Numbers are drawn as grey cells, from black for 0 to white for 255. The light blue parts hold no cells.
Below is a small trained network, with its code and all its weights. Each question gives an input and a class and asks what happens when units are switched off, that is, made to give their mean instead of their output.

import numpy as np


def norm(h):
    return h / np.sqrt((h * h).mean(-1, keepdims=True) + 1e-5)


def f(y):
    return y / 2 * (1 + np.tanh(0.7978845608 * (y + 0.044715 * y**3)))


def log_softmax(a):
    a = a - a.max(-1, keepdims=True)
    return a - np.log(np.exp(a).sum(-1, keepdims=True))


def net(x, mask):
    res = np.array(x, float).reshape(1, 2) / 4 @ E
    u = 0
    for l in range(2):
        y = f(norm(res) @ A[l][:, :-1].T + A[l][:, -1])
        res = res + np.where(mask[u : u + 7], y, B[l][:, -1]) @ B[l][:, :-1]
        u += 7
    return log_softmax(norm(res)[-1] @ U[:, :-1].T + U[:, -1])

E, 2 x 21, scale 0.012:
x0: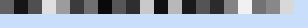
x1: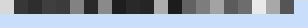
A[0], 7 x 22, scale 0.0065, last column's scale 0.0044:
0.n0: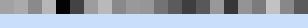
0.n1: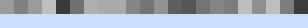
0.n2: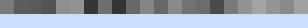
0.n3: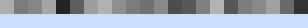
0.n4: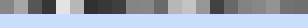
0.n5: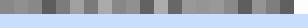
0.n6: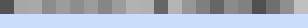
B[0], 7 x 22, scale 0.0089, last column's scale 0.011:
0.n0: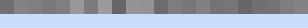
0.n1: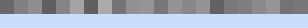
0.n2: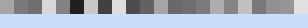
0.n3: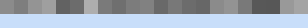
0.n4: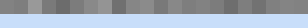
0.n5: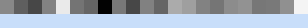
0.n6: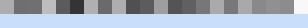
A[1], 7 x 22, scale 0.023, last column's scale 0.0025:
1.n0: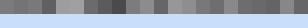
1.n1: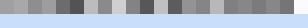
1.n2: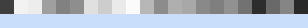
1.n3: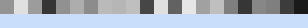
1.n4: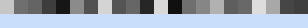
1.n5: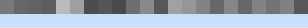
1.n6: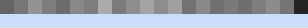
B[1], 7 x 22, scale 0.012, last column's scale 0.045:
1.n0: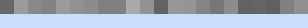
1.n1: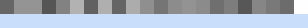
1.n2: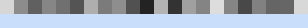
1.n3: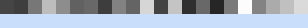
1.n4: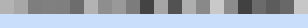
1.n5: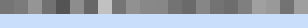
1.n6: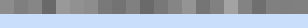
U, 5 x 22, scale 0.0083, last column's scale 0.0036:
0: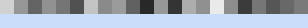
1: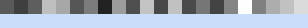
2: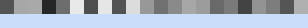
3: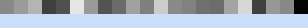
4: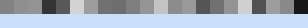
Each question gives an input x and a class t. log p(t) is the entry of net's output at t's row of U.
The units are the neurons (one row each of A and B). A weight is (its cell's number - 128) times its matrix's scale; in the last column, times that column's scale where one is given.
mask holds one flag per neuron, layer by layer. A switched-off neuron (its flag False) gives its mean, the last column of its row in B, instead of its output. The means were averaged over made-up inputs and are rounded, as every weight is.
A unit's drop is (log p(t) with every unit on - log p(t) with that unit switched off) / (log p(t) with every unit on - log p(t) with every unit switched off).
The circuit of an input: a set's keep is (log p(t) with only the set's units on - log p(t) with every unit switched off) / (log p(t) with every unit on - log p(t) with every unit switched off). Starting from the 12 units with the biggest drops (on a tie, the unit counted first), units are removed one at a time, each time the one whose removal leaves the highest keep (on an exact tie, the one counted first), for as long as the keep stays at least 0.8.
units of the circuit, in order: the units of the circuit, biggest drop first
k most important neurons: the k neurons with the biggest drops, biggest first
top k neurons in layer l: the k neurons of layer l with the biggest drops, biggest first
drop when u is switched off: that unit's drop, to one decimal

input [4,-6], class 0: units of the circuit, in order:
(1.n3)
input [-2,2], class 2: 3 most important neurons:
(0.n5; 1.n3; 1.n2)
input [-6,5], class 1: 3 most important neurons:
(1.n3; 0.n6; 1.n2)
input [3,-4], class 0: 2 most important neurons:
(1.n3; 0.n5)
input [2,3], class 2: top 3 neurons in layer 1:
(1.n3; 1.n2; 1.n1)
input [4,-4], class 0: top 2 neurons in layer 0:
(0.n5; 0.n2)
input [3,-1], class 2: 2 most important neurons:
(0.n5; 1.n3)
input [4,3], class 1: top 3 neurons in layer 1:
(1.n4; 1.n2; 1.n5)
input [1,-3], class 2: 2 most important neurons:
(0.n6; 1.n1)
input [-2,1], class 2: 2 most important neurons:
(0.n5; 1.n3)
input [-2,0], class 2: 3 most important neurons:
(0.n5; 1.n3; 1.n2)
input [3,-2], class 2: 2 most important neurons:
(0.n5; 1.n3)
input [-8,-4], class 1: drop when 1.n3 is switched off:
1.1
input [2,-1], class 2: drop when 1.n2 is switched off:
0.3
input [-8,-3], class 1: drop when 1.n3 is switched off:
1.0
